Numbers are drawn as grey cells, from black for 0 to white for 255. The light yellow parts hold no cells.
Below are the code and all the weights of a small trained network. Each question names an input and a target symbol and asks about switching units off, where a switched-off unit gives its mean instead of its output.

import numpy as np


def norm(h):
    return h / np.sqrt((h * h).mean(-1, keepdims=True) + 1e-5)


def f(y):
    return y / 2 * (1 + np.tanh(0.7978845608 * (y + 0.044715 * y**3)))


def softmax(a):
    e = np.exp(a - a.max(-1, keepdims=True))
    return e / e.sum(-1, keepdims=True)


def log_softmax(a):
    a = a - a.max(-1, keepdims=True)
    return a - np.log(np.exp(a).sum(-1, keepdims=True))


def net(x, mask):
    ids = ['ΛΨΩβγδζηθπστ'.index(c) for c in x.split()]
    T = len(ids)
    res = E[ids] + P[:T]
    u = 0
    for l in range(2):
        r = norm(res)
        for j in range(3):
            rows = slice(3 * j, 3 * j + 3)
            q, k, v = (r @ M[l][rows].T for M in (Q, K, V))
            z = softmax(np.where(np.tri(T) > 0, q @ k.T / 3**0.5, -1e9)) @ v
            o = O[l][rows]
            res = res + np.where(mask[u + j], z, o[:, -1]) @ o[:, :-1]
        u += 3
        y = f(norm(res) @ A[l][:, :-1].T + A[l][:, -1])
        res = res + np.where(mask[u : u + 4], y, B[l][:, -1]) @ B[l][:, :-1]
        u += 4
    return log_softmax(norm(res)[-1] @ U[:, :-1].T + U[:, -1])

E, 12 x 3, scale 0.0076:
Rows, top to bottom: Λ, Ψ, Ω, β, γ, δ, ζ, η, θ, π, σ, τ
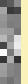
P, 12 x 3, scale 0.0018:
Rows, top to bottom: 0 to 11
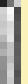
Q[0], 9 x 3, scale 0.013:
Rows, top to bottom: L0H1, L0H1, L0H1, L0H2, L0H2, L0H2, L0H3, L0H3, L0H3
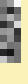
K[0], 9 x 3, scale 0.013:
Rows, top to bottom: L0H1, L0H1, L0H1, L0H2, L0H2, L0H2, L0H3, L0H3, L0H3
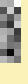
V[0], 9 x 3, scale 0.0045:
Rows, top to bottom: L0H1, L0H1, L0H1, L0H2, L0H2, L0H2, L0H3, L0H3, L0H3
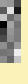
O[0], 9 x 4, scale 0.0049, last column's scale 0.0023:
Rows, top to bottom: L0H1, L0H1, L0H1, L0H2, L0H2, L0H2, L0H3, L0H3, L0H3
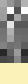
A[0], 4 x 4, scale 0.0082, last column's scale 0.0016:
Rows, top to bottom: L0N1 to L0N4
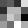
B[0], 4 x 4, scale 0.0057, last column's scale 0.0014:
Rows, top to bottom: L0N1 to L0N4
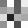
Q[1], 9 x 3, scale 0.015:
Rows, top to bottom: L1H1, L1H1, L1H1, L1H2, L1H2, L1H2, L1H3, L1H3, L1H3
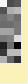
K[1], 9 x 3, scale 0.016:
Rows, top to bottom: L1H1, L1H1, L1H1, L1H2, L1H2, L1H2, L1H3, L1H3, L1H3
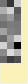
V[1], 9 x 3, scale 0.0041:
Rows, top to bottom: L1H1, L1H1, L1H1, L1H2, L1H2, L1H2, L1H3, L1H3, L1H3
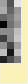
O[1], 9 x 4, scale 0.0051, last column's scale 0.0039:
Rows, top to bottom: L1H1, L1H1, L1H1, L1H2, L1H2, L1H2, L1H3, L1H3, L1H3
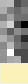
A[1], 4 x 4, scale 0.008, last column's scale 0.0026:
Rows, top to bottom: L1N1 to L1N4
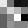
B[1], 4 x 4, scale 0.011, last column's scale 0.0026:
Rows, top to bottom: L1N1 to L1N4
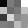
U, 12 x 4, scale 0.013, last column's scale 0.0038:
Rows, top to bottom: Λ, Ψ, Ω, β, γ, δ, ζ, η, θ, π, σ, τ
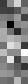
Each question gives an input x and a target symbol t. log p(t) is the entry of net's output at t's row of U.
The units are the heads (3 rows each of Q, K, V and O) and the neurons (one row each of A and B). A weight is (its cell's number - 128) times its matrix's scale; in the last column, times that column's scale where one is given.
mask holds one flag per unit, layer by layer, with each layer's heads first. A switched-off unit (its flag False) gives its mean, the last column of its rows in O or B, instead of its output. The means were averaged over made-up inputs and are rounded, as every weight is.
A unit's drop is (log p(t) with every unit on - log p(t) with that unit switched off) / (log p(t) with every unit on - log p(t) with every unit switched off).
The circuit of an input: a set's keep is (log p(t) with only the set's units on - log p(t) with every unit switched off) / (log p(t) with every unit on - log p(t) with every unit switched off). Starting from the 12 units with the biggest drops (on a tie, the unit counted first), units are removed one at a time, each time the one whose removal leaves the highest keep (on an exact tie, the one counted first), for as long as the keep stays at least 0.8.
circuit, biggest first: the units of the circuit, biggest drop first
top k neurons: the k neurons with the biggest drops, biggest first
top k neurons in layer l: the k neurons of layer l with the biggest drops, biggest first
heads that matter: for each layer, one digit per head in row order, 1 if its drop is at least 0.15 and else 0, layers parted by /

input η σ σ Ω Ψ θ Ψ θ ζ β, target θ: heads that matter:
111 / 101
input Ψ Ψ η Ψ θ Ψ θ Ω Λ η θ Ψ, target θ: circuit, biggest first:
(L0H1)
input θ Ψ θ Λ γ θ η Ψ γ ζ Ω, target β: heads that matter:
000 / 000
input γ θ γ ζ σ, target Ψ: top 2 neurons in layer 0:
(L0N3 L0N1)
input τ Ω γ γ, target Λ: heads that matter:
101 / 000
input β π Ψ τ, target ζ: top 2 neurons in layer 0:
(L0N4 L0N3)
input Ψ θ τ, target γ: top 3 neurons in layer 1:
(L1N2 L1N3 L1N1)
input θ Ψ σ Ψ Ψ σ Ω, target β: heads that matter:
000 / 010
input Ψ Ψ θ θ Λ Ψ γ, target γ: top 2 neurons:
(L1N2 L1N3)
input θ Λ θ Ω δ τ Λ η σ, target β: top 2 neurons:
(L0N4 L1N1)
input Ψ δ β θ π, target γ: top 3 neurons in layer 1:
(L1N2 L1N3 L1N1)
